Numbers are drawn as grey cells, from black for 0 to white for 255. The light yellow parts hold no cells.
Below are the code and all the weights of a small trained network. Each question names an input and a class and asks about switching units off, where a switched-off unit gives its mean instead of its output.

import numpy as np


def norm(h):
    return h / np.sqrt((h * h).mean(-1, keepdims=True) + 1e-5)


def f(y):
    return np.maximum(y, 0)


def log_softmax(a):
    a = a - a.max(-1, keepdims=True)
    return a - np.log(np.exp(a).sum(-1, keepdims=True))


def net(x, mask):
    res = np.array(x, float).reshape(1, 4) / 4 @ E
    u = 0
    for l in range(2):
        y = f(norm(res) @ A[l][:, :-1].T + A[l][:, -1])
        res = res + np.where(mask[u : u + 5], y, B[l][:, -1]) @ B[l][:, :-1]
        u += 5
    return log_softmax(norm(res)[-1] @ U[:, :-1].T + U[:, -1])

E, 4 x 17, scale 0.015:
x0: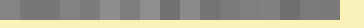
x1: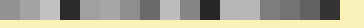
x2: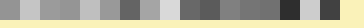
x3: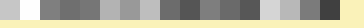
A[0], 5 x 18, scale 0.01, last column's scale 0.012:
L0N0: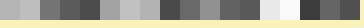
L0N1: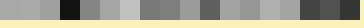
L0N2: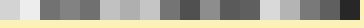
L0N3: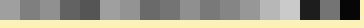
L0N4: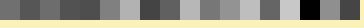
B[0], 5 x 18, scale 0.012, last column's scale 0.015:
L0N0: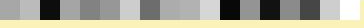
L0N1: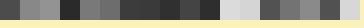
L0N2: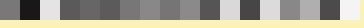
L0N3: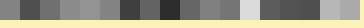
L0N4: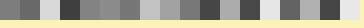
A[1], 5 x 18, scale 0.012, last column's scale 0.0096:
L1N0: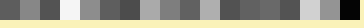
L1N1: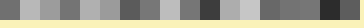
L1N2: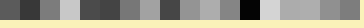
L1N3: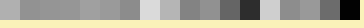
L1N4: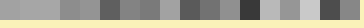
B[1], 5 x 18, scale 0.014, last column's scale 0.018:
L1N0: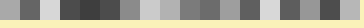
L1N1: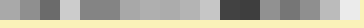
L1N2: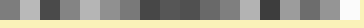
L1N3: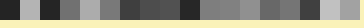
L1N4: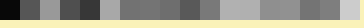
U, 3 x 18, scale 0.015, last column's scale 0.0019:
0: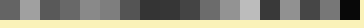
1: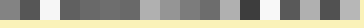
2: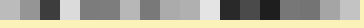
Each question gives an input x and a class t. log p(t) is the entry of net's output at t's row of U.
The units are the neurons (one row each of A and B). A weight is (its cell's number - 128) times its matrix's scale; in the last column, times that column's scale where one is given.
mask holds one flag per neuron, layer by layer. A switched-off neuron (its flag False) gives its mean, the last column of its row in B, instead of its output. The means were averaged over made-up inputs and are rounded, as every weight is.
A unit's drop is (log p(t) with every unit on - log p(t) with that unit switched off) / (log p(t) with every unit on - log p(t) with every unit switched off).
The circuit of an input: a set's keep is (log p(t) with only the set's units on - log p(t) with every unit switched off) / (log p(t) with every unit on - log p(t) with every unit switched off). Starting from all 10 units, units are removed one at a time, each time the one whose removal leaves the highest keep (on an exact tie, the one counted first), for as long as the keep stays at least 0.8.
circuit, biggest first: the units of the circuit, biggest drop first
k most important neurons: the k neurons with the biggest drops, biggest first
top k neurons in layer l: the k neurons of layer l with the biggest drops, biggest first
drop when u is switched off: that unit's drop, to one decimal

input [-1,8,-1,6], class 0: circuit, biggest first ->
[L0N1]
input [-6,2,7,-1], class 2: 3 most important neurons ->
[L0N2; L1N1; L0N4]
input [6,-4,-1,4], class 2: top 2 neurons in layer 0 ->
[L0N0; L0N4]
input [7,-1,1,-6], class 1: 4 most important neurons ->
[L0N2; L0N0; L0N4; L0N1]
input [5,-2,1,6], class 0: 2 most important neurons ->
[L0N2; L1N1]
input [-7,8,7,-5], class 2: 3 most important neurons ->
[L1N1; L0N2; L0N4]
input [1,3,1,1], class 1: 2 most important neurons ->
[L0N0; L1N2]
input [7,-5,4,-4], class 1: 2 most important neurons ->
[L1N0; L0N2]
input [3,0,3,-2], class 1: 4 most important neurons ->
[L0N1; L0N0; L0N2; L1N0]
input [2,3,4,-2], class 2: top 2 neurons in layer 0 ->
[L0N2; L0N4]
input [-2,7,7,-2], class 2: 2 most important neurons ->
[L1N1; L0N2]
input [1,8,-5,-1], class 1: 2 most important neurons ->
[L0N4; L1N2]
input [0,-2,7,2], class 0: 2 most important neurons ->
[L0N1; L1N3]
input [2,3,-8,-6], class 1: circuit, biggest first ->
[L0N4]
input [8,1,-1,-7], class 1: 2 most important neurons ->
[L0N0; L1N2]
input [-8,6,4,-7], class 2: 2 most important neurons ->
[L0N2; L0N4]
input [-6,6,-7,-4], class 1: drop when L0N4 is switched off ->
0.3
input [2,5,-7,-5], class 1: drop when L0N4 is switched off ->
0.1
